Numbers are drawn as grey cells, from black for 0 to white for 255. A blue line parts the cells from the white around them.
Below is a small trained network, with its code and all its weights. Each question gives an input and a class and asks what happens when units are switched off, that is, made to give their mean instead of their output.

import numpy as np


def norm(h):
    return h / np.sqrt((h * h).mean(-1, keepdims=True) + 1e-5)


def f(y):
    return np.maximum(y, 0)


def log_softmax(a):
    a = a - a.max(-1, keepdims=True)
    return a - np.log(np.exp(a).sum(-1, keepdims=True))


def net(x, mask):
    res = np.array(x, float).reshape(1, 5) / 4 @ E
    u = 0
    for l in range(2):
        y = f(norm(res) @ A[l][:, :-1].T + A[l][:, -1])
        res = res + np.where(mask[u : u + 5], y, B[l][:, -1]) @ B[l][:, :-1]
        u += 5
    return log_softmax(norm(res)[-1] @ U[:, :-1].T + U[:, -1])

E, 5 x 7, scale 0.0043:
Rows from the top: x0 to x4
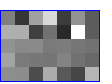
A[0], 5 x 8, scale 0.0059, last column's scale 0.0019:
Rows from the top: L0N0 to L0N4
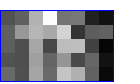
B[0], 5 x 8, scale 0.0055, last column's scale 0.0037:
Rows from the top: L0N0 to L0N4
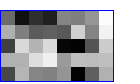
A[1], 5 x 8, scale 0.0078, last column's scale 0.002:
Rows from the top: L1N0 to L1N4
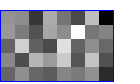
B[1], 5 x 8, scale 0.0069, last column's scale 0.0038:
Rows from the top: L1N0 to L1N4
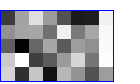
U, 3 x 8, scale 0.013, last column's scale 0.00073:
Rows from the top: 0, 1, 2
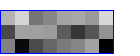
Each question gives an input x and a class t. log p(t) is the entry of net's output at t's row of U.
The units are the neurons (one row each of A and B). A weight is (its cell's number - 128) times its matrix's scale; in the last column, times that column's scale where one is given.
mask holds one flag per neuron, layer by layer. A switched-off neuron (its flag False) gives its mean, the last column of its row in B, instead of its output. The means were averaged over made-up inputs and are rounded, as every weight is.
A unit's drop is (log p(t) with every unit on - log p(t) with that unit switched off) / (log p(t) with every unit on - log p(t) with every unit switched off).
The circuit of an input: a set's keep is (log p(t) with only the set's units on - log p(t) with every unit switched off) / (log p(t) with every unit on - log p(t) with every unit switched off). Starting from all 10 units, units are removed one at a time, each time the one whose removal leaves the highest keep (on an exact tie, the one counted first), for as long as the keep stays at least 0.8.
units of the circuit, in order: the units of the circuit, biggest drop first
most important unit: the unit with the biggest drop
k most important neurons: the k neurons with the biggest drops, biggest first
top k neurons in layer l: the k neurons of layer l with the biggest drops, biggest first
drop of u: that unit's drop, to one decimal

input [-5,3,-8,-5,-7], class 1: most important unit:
L0N2
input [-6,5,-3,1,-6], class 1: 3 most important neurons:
(L0N2; L0N0; L1N3)
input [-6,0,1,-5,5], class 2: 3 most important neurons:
(L1N2; L0N2; L1N4)
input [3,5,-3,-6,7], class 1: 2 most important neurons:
(L1N0; L1N3)
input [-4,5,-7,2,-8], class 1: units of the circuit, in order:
(L0N2; L1N3)
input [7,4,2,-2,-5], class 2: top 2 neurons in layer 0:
(L0N0; L0N3)
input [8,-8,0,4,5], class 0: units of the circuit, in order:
(L1N3; L0N2)
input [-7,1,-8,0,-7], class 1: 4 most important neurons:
(L0N2; L0N0; L0N4; L0N1)
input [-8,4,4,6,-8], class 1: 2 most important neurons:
(L0N2; L0N0)
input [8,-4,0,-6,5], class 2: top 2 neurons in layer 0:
(L0N0; L0N2)
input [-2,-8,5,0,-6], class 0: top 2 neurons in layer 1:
(L1N3; L1N0)
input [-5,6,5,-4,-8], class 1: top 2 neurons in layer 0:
(L0N2; L0N1)
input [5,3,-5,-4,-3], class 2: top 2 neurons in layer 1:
(L1N0; L1N3)
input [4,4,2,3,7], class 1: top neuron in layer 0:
(L0N1)
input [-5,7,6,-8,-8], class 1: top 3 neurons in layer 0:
(L0N2; L0N1; L0N3)
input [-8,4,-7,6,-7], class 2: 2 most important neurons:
(L1N2; L1N0)
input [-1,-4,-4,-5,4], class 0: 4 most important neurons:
(L1N3; L0N2; L0N3; L0N4)
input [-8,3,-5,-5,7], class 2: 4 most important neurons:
(L1N2; L0N2; L1N4; L0N3)
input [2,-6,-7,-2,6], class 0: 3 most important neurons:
(L1N3; L0N2; L0N3)
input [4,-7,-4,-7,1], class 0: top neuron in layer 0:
(L0N3)
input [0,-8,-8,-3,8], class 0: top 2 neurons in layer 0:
(L0N2; L0N3)
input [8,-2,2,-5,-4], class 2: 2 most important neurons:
(L0N0; L1N0)
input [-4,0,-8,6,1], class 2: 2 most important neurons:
(L1N2; L0N2)
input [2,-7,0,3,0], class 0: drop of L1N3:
0.1
